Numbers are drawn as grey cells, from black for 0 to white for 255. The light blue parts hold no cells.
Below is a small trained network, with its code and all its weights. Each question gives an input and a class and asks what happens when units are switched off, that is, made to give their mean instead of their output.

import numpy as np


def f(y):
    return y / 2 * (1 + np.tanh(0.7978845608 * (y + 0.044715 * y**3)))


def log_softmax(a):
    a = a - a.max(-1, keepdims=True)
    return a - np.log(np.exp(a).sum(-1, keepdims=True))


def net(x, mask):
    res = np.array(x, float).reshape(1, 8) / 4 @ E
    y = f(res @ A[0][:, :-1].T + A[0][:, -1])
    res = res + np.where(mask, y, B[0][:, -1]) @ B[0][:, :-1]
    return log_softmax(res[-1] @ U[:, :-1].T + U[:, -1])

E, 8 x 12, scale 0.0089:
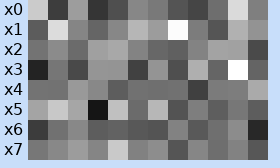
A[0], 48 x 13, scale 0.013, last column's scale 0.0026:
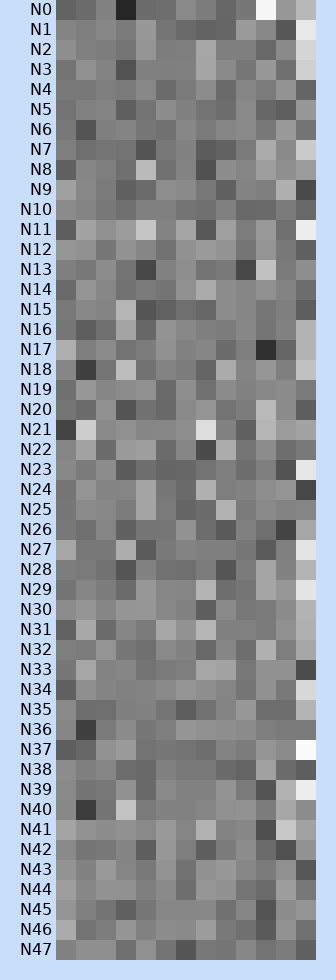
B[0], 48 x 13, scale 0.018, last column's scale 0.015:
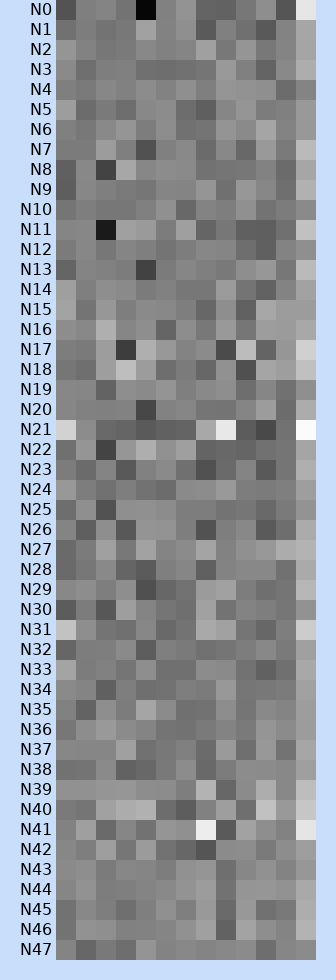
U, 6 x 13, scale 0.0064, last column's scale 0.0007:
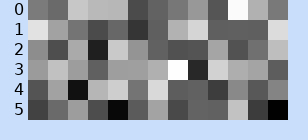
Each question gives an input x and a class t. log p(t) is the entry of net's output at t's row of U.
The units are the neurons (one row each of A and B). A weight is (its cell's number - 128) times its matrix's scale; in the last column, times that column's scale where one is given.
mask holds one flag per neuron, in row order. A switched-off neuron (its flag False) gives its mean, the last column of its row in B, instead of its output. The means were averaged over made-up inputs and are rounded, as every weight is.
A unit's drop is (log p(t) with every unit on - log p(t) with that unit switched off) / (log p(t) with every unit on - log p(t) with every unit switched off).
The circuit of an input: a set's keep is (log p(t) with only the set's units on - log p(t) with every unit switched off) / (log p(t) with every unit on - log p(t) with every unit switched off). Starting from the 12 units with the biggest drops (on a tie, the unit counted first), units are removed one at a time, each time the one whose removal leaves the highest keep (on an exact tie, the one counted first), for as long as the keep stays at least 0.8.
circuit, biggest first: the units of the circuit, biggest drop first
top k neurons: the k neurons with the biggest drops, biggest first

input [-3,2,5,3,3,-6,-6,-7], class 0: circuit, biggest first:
[N40]
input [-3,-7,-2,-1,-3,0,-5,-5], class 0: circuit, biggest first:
[N40, N18]
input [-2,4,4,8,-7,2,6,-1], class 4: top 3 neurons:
[N11, N22, N8]
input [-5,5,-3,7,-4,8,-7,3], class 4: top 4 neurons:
[N11, N22, N8, N25]
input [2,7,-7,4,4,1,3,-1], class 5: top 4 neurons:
[N0, N13, N20, N28]
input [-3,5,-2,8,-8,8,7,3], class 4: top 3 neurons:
[N11, N22, N8]
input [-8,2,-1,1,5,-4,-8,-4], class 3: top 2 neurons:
[N41, N39]
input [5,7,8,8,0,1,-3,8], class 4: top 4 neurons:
[N11, N22, N8, N25]
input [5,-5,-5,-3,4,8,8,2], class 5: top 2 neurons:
[N0, N7]
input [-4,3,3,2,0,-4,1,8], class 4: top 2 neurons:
[N11, N22]
